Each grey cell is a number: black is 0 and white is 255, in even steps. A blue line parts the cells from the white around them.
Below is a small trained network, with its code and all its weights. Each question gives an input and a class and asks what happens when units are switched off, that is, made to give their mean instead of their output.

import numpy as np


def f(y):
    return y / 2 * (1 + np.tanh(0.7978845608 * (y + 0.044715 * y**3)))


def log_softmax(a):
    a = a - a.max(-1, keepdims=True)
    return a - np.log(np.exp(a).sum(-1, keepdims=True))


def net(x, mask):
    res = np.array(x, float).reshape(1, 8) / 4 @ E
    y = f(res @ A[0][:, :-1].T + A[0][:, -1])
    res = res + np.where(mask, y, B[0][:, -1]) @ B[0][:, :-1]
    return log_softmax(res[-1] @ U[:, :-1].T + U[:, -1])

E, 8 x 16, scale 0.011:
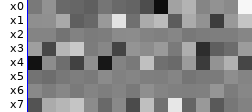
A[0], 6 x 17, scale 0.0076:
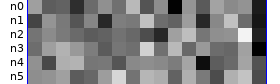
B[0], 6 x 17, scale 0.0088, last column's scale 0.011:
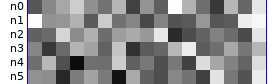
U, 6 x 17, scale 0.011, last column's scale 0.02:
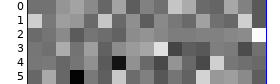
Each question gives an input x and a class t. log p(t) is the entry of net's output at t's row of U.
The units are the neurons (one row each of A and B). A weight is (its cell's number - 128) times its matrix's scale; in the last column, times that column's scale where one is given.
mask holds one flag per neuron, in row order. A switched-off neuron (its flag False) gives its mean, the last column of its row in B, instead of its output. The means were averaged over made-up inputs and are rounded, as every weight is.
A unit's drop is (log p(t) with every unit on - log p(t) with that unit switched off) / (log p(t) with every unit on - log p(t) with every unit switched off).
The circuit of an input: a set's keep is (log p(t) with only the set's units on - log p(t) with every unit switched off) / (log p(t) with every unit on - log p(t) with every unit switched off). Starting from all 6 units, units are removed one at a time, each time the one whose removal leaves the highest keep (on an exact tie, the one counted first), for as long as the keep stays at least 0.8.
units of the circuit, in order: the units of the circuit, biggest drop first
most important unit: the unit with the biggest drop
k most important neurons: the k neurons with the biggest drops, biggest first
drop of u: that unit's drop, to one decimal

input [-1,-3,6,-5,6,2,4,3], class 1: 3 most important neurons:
[n1; n4; n5]
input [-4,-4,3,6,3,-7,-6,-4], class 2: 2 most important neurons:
[n5; n2]
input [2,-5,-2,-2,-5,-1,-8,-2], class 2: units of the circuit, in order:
[n1; n5]
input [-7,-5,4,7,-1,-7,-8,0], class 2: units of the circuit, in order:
[n2; n4]
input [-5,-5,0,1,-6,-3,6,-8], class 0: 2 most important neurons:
[n0; n1]
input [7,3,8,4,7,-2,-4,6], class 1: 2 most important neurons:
[n1; n0]
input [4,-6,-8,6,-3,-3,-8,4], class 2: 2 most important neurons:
[n5; n1]
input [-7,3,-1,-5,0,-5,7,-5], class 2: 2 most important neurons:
[n2; n4]
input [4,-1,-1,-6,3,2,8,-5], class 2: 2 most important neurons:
[n4; n2]
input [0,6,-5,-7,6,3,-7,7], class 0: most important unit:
n3
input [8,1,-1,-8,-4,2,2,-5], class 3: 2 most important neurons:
[n2; n4]
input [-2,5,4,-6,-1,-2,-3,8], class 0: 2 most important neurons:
[n3; n4]
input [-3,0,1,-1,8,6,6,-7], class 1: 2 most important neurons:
[n1; n3]
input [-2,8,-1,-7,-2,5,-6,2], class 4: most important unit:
n5
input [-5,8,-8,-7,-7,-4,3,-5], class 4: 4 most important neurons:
[n5; n1; n4; n2]
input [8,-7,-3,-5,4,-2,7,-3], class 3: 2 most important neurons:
[n2; n5]
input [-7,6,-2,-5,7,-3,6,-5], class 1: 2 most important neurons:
[n1; n2]
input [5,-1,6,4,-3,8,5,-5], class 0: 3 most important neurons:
[n0; n1; n5]
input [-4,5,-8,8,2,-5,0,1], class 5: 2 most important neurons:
[n4; n2]
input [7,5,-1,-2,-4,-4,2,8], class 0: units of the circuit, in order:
[n3]
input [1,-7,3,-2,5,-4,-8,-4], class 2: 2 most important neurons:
[n5; n1]
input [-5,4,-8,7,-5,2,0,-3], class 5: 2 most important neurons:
[n4; n1]
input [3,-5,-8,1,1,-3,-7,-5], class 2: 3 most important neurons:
[n5; n3; n2]
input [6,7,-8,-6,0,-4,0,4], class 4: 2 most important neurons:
[n5; n4]
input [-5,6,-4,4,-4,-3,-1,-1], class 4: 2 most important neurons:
[n5; n1]
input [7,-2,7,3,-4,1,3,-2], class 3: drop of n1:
0.2
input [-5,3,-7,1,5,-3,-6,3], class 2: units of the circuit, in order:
[n2]
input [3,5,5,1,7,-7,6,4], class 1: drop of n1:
1.1
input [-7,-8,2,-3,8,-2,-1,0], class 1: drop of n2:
0.1
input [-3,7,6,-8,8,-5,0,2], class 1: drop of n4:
0.1
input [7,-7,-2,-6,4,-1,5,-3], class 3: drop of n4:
0.1
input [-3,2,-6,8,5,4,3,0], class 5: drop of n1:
0.0
